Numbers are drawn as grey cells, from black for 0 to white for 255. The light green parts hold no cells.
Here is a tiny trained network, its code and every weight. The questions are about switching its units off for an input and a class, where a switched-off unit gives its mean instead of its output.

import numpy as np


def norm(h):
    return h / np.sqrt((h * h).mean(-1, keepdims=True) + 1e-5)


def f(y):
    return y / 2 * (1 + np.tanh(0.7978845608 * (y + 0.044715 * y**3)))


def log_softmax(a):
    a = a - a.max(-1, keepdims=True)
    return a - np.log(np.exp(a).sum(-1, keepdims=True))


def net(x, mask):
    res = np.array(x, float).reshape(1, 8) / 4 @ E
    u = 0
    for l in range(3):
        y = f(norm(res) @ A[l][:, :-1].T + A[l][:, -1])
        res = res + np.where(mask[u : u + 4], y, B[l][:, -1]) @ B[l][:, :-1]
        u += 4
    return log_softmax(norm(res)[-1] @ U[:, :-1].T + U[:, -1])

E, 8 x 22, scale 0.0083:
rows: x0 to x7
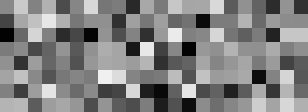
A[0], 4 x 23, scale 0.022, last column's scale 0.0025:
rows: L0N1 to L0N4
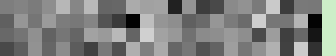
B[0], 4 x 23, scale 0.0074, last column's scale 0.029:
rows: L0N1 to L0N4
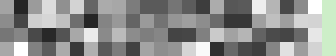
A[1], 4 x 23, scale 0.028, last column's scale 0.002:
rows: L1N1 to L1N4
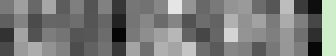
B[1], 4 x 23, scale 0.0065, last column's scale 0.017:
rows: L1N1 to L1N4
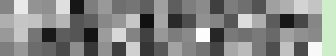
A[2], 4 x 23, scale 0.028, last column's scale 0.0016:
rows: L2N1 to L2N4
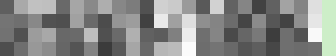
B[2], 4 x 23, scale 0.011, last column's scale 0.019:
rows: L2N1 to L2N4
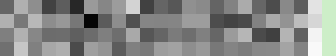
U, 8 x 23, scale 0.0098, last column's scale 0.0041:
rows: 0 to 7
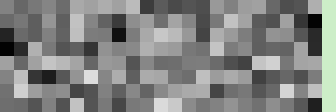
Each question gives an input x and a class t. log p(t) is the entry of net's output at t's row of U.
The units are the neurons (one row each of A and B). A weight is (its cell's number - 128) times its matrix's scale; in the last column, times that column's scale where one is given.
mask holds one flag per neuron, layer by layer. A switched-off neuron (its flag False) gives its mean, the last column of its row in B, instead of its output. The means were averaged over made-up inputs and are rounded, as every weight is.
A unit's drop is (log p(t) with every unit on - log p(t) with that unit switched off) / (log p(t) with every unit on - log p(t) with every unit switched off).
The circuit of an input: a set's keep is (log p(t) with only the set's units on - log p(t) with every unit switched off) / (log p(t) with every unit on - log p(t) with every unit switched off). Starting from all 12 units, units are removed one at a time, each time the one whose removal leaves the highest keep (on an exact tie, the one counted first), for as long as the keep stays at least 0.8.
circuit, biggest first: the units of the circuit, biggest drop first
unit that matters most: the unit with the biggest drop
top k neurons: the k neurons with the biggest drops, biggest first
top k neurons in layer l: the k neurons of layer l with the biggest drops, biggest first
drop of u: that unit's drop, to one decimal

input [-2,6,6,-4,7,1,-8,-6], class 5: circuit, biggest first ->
L0N3
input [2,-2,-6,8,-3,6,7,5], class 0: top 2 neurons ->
L0N2, L0N4
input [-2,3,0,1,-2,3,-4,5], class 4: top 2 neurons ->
L2N3, L2N1
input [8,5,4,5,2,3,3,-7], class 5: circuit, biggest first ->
L0N3, L0N2
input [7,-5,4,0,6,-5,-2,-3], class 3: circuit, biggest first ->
L0N3, L0N4, L2N2
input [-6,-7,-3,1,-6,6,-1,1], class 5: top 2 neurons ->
L0N1, L0N2
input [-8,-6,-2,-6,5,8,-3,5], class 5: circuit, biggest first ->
L0N2, L2N2
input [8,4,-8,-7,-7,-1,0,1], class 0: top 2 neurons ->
L0N1, L0N4
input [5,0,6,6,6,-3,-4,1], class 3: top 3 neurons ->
L0N2, L0N1, L0N3
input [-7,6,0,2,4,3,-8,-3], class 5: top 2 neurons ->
L0N3, L0N4
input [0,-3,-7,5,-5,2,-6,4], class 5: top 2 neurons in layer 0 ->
L0N3, L0N1
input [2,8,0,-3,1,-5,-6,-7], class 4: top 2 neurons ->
L0N1, L0N4
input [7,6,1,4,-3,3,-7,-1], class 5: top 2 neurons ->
L0N3, L0N1
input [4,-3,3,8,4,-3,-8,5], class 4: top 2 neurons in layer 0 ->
L0N2, L0N4
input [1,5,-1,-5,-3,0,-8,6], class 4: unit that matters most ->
L0N2
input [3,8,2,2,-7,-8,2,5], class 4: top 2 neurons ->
L0N2, L2N3
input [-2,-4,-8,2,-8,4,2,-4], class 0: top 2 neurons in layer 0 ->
L0N2, L0N4
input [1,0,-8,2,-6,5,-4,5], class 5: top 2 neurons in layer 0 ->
L0N2, L0N1
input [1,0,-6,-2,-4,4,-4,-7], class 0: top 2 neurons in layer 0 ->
L0N4, L0N1
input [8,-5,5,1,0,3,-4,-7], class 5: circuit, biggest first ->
L0N3
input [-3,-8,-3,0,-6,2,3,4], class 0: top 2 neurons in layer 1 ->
L1N2, L1N3
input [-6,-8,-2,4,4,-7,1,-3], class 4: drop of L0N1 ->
0.1
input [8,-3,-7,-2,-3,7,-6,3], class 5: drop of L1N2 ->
0.0
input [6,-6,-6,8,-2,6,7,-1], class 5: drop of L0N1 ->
0.3
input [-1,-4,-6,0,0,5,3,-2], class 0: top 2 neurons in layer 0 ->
L0N4, L0N2
